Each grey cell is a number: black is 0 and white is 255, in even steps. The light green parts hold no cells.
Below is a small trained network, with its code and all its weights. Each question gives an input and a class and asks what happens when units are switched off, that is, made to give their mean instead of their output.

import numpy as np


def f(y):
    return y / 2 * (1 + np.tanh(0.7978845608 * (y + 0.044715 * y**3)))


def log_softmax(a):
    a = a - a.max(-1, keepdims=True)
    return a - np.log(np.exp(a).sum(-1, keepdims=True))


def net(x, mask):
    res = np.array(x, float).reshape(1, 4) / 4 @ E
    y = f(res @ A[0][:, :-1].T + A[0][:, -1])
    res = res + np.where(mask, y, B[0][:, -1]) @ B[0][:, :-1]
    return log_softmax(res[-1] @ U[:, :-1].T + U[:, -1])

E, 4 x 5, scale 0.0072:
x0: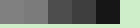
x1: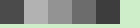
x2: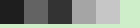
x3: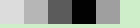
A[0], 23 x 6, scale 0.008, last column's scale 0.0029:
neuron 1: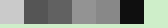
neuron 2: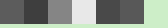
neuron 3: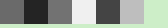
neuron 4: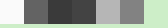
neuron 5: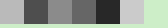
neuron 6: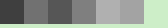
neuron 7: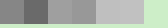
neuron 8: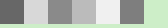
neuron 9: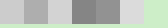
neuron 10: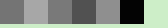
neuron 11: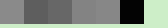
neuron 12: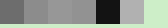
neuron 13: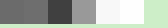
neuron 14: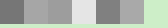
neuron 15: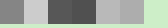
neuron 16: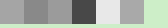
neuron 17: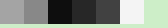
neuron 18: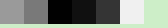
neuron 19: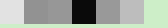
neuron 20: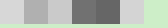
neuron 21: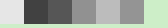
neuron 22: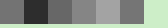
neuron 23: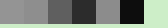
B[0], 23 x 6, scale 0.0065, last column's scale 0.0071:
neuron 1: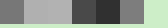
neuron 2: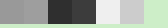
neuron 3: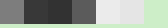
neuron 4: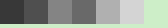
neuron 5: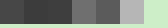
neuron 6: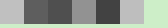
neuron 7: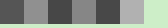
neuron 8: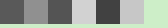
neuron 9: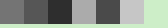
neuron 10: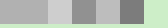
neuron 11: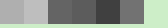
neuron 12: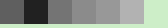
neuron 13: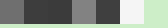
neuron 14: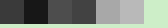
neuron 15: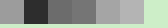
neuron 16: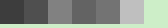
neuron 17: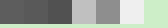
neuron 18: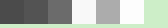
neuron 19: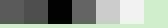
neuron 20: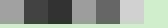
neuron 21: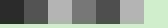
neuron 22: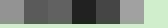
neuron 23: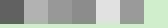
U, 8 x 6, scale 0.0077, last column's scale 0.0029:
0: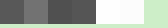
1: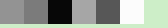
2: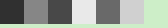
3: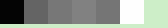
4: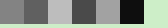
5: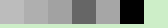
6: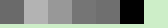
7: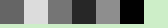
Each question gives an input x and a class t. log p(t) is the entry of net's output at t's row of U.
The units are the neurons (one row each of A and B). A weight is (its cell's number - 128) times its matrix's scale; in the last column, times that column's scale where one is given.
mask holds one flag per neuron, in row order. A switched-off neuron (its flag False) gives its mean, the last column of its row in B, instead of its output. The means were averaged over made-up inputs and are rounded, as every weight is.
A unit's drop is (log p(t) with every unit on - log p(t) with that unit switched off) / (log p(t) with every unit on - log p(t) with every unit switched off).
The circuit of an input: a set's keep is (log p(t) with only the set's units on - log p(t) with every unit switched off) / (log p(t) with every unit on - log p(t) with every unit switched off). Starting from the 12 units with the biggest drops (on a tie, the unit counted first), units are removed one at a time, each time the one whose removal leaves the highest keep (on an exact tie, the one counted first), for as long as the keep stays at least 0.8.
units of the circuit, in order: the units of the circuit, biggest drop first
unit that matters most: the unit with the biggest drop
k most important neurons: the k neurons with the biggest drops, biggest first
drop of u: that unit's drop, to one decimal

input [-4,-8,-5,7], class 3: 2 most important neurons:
neuron 21; neuron 16
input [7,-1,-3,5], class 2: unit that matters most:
neuron 18
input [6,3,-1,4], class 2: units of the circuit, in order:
neuron 18; neuron 17
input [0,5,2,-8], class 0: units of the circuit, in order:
neuron 2; neuron 3
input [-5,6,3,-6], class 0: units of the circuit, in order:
neuron 2; neuron 3
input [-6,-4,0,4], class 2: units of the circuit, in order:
neuron 8; neuron 3
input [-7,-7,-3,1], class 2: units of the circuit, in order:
neuron 8; neuron 2
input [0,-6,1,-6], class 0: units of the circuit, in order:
neuron 3; neuron 2
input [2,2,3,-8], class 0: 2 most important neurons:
neuron 2; neuron 3
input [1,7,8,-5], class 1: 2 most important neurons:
neuron 6; neuron 4
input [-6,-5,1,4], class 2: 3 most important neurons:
neuron 8; neuron 3; neuron 2
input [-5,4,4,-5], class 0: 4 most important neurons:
neuron 2; neuron 3; neuron 14; neuron 9
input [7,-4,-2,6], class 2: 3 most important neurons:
neuron 18; neuron 17; neuron 3
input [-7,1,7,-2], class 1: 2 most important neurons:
neuron 6; neuron 13
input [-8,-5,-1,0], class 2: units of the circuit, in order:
neuron 8
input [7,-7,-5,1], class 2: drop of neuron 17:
0.2
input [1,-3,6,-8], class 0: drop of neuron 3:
0.4
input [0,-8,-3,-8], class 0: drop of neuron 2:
0.2
